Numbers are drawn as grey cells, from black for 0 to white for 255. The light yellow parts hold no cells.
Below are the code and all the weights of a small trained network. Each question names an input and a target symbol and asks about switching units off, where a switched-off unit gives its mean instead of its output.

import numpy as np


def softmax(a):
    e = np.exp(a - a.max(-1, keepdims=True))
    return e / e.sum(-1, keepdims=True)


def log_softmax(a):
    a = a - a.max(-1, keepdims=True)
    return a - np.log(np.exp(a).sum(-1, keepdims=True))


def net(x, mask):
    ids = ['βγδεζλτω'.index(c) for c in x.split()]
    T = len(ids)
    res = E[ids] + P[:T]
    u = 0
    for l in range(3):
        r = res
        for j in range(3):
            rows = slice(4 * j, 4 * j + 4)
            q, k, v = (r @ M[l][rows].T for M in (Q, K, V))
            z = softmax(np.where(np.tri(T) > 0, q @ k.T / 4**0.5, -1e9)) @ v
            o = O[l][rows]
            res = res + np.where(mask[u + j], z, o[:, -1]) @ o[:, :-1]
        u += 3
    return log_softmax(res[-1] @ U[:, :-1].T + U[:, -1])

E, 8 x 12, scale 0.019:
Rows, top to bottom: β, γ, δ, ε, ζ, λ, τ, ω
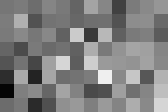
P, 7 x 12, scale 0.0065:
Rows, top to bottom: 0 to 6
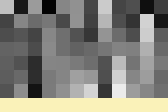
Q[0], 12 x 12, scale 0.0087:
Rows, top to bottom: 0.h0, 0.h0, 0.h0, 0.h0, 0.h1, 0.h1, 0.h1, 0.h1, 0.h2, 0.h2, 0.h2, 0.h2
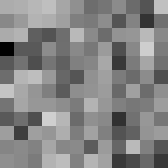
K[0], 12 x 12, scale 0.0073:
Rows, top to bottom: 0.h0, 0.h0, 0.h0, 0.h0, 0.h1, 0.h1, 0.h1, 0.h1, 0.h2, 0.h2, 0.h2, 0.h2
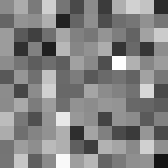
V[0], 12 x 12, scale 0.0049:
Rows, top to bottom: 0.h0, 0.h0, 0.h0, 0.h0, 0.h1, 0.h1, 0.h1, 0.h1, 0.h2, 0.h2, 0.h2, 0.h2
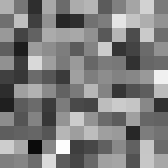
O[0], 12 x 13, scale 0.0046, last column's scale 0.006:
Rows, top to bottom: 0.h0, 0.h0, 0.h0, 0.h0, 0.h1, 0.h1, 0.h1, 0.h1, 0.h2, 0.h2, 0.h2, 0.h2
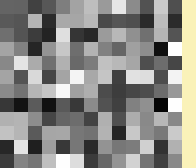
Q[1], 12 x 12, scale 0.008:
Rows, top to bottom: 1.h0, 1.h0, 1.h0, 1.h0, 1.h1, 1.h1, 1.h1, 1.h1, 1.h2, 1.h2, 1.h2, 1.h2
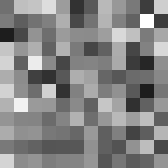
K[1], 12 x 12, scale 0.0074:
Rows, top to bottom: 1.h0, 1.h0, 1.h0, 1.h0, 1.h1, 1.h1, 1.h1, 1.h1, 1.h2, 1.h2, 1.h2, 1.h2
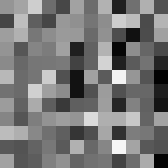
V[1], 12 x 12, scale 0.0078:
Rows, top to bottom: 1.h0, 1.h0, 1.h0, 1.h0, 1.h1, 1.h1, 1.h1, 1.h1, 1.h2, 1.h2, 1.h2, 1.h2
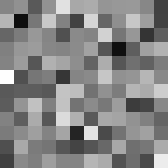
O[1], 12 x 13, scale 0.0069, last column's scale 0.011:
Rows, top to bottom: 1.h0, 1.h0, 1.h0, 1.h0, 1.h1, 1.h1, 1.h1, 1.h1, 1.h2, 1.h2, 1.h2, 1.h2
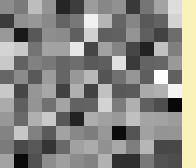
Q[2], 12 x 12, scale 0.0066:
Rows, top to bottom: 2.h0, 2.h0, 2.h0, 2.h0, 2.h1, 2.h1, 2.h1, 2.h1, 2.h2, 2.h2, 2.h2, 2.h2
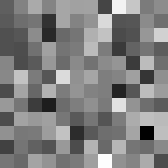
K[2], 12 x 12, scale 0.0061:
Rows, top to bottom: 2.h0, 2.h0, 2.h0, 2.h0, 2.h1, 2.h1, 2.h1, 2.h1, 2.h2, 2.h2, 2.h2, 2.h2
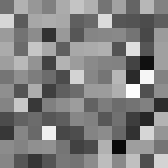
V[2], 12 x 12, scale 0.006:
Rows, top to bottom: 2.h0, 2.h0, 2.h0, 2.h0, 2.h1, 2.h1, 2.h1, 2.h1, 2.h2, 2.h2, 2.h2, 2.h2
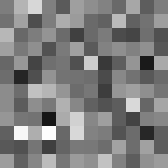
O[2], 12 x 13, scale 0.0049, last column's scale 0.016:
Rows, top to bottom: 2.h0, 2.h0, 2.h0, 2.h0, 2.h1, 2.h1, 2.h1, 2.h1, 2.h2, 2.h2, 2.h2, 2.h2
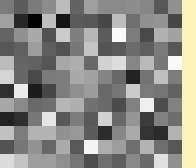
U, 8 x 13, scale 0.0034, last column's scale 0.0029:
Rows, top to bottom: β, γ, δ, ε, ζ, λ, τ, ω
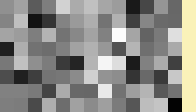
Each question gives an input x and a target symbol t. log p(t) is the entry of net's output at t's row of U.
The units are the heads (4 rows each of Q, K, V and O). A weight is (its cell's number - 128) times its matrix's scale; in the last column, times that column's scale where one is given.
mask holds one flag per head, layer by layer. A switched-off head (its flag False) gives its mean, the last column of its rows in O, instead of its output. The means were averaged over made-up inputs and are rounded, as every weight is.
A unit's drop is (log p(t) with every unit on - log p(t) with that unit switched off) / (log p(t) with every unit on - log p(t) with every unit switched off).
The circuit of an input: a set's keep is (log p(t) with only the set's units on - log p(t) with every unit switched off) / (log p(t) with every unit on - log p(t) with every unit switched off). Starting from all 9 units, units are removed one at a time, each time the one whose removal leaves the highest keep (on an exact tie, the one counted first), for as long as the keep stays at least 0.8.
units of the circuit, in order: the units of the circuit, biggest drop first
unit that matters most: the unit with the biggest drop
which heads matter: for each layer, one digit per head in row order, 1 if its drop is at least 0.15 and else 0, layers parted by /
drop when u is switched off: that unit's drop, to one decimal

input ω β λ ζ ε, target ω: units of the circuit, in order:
1.h1, 0.h1, 2.h2, 2.h0
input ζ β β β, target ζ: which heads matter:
100 / 100 / 010
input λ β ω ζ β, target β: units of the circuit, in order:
0.h0, 1.h0, 2.h0, 1.h2
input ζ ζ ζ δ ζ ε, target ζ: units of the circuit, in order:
1.h0, 2.h1
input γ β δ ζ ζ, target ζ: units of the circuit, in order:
1.h0
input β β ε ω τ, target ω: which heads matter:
010 / 010 / 100
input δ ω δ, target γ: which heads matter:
100 / 111 / 011
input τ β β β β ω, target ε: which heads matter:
010 / 010 / 110
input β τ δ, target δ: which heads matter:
100 / 101 / 001
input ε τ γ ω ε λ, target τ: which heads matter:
101 / 111 / 110
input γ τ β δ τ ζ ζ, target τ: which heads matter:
001 / 010 / 000
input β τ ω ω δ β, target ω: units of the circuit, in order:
1.h1, 0.h1
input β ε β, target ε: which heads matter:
000 / 001 / 000
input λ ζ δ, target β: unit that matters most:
0.h0
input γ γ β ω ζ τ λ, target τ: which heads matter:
000 / 010 / 000
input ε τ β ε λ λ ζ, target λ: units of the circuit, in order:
1.h0, 1.h2
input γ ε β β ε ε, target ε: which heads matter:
000 / 110 / 000
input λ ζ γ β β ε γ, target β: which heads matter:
100 / 101 / 110
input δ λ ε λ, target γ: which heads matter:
100 / 011 / 011
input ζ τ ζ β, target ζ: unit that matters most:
2.h1
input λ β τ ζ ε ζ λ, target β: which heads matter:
100 / 001 / 110
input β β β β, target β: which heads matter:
010 / 101 / 000
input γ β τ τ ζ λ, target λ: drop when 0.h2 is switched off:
0.2
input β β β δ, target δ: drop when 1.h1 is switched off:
0.1
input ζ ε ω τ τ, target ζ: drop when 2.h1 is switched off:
0.5
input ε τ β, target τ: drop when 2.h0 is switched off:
0.0
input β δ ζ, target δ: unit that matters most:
2.h2
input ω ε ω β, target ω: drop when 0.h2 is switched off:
0.1
